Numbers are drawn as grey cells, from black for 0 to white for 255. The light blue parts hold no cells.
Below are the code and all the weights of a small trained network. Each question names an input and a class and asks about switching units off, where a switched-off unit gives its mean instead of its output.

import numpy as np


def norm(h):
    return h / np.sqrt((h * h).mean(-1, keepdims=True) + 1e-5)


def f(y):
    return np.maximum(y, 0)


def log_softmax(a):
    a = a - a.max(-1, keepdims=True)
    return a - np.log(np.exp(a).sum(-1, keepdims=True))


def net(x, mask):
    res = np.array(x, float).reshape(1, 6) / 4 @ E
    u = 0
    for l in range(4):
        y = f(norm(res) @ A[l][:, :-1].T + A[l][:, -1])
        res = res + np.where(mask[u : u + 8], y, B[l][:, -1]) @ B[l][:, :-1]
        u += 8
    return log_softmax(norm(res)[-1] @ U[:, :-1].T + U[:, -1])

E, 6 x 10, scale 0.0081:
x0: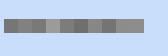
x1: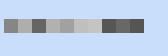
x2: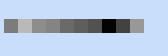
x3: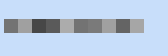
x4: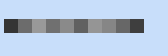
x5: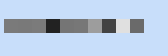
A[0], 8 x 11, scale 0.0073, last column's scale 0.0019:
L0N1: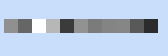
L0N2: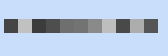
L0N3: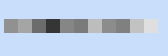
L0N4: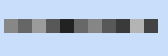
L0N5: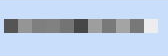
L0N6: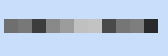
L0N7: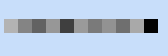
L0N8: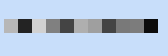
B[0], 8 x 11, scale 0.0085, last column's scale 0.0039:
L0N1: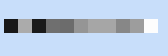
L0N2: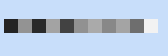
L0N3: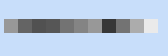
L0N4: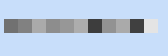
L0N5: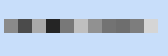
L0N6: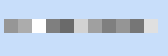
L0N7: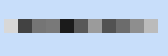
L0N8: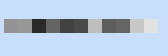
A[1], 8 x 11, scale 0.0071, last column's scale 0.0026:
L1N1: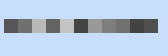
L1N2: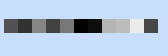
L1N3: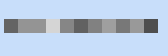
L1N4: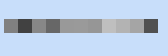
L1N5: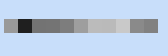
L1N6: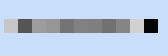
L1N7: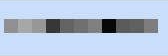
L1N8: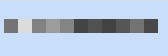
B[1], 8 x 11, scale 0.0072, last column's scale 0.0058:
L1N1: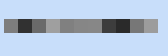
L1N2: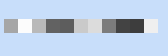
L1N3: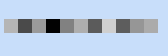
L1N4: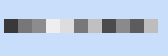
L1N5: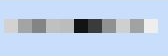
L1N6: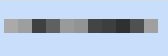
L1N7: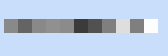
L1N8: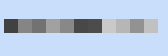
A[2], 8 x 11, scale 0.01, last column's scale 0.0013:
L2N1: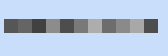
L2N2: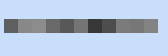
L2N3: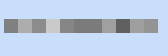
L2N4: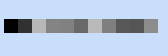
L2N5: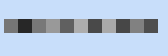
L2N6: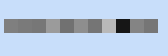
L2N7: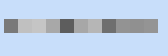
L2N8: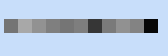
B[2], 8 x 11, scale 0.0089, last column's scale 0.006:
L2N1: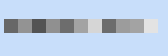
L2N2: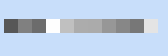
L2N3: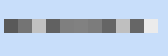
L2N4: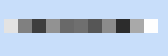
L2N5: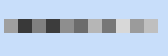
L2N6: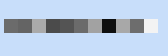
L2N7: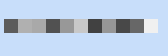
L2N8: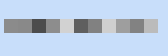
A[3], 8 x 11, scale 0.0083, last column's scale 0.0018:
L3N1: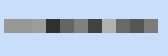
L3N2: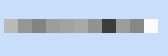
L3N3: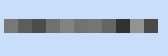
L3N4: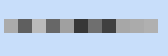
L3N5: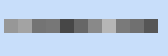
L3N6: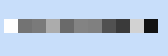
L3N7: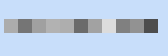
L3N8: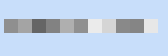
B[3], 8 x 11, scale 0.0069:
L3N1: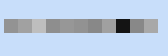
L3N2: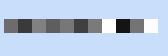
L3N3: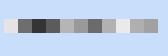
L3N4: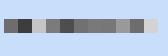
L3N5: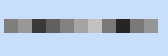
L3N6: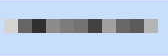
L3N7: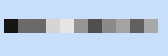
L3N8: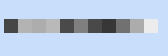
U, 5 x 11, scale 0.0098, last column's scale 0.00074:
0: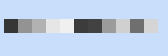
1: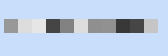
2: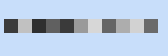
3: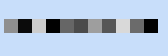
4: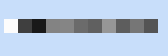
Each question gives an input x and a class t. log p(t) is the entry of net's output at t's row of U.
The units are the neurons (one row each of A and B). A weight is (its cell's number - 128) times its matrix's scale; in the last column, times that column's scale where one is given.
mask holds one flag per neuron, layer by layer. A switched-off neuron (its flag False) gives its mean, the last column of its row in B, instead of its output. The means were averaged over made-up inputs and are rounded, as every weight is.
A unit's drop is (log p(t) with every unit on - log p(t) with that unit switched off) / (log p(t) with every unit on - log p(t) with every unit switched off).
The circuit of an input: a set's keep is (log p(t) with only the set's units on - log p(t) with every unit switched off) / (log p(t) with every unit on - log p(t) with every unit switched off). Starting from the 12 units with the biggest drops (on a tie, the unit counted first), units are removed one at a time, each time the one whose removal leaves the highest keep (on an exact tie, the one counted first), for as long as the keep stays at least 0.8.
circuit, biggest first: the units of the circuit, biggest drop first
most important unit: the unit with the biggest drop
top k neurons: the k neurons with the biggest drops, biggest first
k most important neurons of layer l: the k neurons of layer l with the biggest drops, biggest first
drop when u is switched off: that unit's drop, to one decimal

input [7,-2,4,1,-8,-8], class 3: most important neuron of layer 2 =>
L2N6
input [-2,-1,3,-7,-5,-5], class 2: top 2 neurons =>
L0N1; L0N8
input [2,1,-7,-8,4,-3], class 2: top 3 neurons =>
L0N1; L0N8; L2N1
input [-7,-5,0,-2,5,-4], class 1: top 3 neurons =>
L1N2; L1N7; L3N1
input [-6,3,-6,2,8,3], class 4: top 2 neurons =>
L2N4; L1N1
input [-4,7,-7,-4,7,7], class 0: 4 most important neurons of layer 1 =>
L1N5; L1N2; L1N4; L1N6
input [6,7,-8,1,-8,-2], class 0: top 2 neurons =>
L1N5; L2N4
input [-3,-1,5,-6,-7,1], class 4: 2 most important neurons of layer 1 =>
L1N6; L1N4
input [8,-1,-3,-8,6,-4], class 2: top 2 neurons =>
L0N1; L2N1
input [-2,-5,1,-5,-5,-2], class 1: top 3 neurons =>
L1N2; L0N4; L0N2
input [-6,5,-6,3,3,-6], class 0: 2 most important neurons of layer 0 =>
L0N8; L0N7
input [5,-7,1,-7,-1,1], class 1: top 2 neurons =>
L1N2; L2N7
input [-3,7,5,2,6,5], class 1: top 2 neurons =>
L0N6; L1N5
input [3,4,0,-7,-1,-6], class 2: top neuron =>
L0N1
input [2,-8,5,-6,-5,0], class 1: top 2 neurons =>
L1N2; L0N4
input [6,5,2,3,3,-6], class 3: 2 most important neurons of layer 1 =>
L1N2; L1N3
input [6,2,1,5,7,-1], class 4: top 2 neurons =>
L2N4; L0N1
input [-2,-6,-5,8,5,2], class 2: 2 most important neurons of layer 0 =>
L0N2; L0N3
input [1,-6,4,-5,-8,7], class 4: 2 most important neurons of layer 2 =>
L2N3; L2N6
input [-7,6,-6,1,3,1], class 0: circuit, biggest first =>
L1N5
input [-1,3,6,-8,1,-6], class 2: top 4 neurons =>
L0N1; L1N5; L0N8; L2N1
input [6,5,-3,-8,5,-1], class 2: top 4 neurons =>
L0N1; L0N8; L1N2; L2N1
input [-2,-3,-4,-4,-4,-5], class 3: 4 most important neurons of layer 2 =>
L2N3; L2N4; L2N6; L2N2
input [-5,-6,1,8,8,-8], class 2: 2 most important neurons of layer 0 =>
L0N2; L0N6
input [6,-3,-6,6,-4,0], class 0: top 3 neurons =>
L1N5; L0N8; L0N1
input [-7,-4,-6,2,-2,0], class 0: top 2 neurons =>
L1N5; L1N4
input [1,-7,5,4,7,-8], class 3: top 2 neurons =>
L2N6; L2N5
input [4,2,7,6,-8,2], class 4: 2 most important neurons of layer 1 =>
L1N6; L1N4
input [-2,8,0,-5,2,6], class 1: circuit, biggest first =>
L2N7
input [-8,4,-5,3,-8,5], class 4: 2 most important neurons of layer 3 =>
L3N6; L3N2
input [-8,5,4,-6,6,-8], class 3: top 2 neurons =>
L2N6; L1N2
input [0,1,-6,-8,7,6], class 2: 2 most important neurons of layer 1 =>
L1N5; L1N7
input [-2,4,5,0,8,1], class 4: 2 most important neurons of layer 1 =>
L1N1; L1N5
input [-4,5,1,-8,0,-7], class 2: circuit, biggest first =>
L0N1
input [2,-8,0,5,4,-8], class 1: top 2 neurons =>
L1N2; L3N1
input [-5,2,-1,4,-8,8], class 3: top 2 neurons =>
L2N4; L3N4
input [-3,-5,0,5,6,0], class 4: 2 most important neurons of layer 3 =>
L3N3; L3N6
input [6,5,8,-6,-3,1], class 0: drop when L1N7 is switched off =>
0.1
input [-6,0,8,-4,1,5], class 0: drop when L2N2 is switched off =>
0.2
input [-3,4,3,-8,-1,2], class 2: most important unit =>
L0N8
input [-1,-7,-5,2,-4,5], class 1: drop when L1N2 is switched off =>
1.3
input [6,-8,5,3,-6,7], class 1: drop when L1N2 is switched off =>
1.4
